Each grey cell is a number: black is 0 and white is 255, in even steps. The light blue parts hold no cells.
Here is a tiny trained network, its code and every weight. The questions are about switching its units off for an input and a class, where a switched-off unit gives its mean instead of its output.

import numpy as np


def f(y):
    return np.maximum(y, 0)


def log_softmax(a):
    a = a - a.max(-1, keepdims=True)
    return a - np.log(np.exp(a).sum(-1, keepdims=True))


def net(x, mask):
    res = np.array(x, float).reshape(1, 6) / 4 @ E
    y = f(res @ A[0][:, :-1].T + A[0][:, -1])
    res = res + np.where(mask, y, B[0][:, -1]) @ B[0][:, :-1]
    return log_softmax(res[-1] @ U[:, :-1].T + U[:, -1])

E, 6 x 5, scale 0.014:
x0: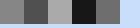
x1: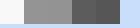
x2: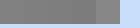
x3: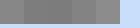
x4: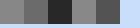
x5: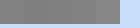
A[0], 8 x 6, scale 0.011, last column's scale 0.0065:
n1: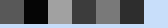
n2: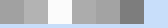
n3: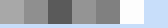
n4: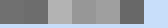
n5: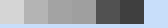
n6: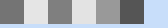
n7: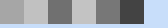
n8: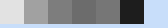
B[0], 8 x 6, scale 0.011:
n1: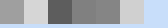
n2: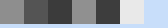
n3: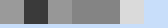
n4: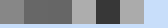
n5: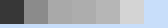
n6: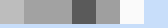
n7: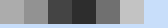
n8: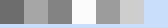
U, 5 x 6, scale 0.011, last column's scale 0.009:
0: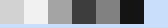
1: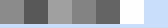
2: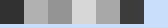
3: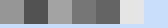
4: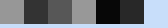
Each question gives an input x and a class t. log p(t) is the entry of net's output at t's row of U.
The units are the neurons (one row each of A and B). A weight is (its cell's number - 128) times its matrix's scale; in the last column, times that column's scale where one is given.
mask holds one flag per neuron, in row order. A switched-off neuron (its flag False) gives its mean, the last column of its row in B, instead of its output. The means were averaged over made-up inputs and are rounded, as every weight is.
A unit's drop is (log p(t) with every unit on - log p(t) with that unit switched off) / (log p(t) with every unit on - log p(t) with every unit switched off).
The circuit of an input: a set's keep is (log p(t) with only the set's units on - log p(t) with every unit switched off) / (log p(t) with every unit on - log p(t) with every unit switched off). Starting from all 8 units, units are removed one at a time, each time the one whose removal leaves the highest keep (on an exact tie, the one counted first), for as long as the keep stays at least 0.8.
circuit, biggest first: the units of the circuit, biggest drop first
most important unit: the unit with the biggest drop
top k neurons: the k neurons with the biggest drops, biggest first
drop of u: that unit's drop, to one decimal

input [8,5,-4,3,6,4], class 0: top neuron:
[n1]
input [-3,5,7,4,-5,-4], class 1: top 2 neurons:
[n2 n5]
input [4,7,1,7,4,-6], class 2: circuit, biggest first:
[n8 n5]
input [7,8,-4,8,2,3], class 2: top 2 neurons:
[n8 n5]
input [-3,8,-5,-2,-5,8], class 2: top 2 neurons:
[n5 n8]
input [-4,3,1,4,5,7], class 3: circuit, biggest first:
[n3 n2]
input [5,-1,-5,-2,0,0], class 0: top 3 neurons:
[n1 n2 n3]
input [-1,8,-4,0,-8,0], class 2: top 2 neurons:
[n5 n8]
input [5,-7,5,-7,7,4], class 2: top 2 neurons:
[n2 n1]
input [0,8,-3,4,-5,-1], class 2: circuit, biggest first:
[n5 n8]
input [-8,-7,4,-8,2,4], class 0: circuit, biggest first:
[n6 n7]
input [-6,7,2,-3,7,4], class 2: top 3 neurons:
[n5 n8 n2]
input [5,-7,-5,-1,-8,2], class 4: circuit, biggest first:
[n4 n2]
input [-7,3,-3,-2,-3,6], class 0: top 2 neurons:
[n6 n7]
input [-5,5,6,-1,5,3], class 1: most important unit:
n3
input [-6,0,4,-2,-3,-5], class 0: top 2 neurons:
[n6 n7]
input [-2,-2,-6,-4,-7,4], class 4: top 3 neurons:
[n2 n4 n5]
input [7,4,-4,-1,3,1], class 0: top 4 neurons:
[n1 n2 n4 n3]
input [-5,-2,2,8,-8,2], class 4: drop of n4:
0.2
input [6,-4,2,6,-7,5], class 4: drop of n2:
0.4
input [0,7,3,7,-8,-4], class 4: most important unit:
n2
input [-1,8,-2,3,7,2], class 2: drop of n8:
0.5
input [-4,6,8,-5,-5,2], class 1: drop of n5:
0.3
